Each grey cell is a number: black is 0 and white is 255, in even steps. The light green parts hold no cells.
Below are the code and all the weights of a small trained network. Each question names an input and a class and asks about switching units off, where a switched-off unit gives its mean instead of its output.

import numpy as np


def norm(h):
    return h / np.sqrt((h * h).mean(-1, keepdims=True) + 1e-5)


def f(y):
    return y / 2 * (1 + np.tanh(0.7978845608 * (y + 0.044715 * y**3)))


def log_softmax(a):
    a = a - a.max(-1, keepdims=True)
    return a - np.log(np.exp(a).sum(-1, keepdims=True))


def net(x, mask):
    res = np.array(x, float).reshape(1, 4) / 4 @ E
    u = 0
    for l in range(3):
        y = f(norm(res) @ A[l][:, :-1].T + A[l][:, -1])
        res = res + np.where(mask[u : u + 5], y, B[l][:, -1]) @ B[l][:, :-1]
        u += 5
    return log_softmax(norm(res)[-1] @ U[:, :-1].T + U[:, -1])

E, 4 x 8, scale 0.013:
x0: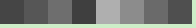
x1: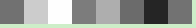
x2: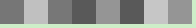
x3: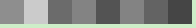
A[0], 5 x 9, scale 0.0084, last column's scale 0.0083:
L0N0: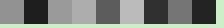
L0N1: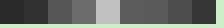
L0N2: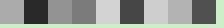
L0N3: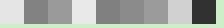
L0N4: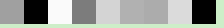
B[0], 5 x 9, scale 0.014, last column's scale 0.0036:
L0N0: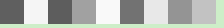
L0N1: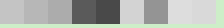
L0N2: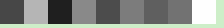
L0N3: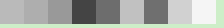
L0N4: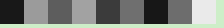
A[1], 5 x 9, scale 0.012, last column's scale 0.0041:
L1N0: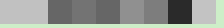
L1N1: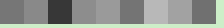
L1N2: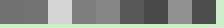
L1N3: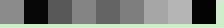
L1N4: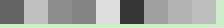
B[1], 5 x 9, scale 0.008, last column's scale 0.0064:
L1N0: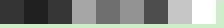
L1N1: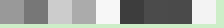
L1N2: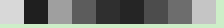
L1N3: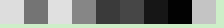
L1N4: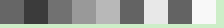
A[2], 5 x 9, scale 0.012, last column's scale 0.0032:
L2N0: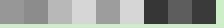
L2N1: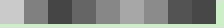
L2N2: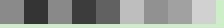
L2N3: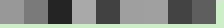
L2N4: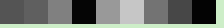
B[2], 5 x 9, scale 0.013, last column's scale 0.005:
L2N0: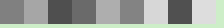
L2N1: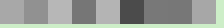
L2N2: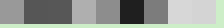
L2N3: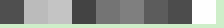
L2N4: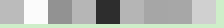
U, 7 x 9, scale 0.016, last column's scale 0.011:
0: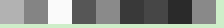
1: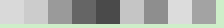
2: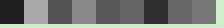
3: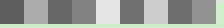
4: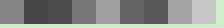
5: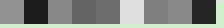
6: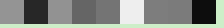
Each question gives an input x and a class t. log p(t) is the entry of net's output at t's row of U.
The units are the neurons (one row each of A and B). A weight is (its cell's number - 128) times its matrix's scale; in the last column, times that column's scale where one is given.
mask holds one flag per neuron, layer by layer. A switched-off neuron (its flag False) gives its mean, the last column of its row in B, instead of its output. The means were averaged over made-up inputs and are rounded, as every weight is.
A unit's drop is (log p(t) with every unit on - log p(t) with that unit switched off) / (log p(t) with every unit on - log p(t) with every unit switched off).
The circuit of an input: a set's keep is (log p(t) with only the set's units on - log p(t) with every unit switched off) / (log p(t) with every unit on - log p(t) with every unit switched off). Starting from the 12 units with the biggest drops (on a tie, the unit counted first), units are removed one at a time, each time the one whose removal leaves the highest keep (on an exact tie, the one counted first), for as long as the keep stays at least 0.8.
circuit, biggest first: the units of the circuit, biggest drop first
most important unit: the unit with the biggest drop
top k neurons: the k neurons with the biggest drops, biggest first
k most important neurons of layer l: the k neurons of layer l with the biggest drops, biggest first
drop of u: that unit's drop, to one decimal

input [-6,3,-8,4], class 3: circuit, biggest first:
L2N0
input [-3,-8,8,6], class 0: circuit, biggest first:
L2N3, L1N1, L2N1
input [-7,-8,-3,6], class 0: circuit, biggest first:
L2N3, L2N1
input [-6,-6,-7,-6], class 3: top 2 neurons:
L0N0, L2N0
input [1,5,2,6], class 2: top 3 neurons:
L1N0, L1N1, L1N3
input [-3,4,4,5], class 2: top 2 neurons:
L1N0, L0N0
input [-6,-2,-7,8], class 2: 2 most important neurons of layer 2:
L2N3, L2N4
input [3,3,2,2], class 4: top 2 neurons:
L1N2, L0N2
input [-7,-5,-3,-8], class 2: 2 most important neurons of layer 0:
L0N4, L0N2
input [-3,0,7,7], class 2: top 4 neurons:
L1N0, L0N0, L2N0, L2N3
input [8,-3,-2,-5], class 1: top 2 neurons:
L2N4, L0N1
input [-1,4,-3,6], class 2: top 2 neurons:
L1N0, L1N1
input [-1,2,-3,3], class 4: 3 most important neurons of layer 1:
L1N0, L1N4, L1N3
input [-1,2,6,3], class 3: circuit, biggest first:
L1N4
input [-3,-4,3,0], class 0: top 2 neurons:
L0N0, L0N4
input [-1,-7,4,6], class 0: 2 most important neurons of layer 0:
L0N2, L0N4
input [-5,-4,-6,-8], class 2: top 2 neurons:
L0N4, L0N2
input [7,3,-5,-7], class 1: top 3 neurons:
L0N1, L2N4, L1N0
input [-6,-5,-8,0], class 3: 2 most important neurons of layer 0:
L0N0, L0N1
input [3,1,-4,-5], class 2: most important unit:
L0N4
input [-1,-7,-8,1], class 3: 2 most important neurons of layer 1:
L1N1, L1N2
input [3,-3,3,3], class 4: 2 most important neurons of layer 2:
L2N3, L2N0
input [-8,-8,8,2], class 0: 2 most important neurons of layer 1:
L1N1, L1N3
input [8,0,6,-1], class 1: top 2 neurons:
L0N1, L2N4
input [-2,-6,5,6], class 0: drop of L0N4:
0.4
